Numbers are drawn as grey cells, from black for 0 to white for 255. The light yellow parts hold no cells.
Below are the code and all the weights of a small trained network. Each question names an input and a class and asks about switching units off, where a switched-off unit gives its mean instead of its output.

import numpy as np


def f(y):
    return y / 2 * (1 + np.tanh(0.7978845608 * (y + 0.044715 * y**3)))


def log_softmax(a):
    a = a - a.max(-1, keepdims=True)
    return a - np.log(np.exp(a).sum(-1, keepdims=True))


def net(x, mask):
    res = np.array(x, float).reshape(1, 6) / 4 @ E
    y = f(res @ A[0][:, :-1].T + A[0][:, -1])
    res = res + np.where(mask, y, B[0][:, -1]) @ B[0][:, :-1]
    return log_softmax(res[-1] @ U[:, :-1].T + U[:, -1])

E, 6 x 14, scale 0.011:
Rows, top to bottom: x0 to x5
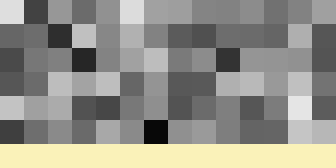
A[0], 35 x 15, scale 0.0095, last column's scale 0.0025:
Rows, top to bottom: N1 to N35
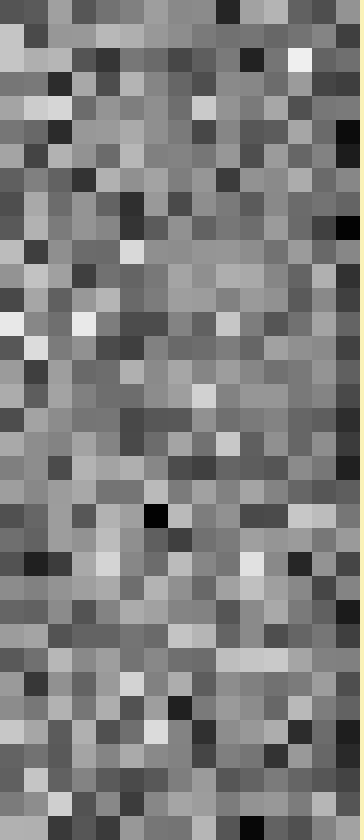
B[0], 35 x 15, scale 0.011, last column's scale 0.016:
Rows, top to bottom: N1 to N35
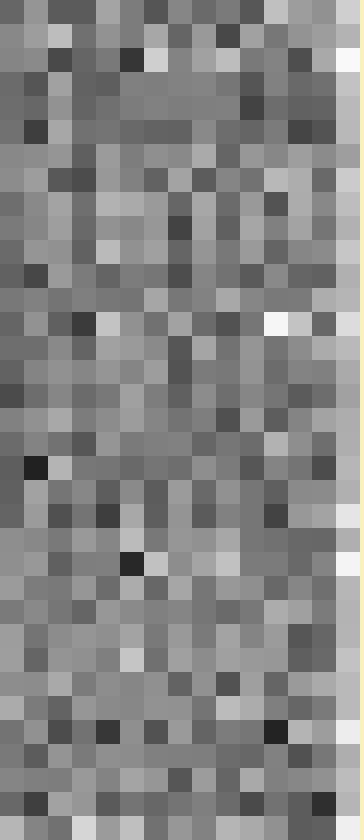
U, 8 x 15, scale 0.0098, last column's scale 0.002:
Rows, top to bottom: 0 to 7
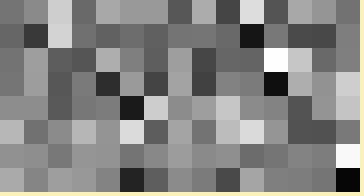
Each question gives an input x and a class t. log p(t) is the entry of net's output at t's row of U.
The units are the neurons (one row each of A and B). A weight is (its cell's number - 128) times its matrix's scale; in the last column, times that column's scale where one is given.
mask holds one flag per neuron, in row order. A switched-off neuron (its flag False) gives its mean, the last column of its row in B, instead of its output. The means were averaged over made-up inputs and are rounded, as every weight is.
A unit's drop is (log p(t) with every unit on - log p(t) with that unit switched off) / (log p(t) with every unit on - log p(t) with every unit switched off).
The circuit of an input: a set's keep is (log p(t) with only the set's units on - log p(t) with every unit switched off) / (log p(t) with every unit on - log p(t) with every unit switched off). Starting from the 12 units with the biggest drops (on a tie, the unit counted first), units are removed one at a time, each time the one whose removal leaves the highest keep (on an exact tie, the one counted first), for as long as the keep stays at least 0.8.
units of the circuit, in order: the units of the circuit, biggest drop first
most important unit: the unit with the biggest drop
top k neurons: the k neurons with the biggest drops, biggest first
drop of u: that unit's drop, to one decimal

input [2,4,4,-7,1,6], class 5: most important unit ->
N35
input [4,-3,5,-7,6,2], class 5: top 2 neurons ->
(N35, N24)
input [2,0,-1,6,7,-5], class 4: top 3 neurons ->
(N3, N35, N22)
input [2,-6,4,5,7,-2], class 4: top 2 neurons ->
(N3, N30)
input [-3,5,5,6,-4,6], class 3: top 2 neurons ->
(N22, N35)
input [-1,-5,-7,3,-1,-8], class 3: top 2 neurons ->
(N31, N21)
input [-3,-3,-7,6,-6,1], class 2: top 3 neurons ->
(N14, N3, N19)
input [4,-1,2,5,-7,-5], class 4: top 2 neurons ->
(N24, N22)
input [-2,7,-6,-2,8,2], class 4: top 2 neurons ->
(N3, N34)
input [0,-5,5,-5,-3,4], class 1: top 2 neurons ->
(N14, N34)
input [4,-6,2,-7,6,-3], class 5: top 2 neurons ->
(N35, N24)
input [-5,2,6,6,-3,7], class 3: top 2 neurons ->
(N22, N14)
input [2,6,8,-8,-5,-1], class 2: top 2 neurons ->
(N1, N8)
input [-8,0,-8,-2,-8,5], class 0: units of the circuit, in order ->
(N10)
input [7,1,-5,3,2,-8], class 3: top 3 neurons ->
(N31, N21, N25)
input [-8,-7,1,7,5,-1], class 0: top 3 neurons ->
(N9, N15, N10)
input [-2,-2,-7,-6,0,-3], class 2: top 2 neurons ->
(N14, N19)
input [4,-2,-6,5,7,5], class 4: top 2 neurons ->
(N3, N30)
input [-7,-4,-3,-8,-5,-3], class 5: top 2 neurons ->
(N35, N27)
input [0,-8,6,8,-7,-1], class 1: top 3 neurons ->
(N34, N35, N3)
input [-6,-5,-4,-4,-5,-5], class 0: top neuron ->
(N3)
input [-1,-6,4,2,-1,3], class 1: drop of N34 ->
0.1
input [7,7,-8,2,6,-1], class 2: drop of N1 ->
-0.1
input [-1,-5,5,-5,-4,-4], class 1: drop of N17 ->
0.2
